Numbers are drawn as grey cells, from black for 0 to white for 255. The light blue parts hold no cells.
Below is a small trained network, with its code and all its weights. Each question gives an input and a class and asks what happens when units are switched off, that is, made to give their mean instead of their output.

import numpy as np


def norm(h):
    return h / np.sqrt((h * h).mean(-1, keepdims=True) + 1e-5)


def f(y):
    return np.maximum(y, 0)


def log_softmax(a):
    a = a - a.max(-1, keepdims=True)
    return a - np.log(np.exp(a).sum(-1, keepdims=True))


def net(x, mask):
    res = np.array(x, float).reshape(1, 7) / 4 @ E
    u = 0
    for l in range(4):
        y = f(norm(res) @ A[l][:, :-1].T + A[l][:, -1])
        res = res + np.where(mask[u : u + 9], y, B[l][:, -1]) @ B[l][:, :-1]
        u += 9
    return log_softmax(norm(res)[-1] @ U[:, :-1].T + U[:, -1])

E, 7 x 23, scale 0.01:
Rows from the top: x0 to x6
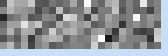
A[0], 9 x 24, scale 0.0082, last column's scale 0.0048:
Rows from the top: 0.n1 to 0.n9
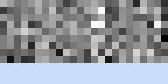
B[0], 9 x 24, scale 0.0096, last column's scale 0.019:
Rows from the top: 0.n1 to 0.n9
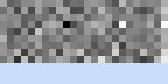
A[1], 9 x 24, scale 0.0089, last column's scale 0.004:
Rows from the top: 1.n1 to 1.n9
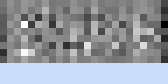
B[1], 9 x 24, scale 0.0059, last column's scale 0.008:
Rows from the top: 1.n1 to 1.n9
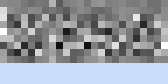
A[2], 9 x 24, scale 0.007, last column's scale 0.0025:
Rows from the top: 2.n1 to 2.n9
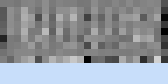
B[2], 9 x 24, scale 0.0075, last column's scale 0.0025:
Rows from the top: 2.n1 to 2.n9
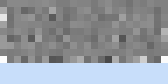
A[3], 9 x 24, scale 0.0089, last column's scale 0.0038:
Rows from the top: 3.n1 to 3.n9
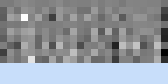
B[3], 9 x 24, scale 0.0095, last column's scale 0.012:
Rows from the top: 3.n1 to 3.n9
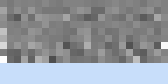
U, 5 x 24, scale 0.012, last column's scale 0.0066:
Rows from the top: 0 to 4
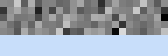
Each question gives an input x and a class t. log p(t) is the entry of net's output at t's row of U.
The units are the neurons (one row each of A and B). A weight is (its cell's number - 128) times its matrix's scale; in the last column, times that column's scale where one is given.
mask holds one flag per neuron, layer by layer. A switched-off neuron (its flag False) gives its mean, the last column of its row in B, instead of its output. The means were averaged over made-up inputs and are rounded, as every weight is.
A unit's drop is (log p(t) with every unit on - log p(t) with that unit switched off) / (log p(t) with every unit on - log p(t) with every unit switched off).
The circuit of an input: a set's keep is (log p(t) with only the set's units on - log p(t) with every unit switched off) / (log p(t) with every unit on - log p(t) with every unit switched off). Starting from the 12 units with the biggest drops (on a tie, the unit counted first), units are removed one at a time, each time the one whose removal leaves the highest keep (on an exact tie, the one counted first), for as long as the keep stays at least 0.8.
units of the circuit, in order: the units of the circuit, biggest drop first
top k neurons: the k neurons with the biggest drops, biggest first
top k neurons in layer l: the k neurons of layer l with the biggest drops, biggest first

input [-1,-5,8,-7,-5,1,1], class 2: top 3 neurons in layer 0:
[0.n8; 0.n9; 0.n4]
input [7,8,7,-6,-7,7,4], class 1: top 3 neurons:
[1.n7; 0.n9; 0.n7]
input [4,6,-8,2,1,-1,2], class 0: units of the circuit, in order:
[1.n7]
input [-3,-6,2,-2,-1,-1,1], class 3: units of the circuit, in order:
[0.n8; 0.n9]
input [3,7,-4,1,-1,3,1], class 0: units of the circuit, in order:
[0.n9; 1.n7]
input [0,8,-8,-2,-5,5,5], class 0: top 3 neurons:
[0.n9; 1.n7; 0.n2]
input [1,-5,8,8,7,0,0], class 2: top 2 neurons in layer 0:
[0.n8; 0.n5]
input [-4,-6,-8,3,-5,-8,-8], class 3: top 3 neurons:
[0.n4; 3.n7; 0.n6]
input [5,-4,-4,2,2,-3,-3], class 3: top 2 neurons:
[0.n4; 0.n9]
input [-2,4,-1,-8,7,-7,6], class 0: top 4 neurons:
[0.n9; 0.n4; 0.n2; 2.n9]
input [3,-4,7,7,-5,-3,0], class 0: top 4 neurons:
[0.n8; 0.n9; 0.n2; 1.n5]
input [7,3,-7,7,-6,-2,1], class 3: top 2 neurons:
[0.n4; 0.n8]
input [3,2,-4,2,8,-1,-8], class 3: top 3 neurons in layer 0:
[0.n4; 0.n9; 0.n2]
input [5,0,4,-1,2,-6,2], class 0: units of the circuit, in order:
[0.n9]
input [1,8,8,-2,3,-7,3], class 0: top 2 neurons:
[0.n9; 0.n2]
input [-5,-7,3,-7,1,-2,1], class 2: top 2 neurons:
[0.n8; 0.n9]
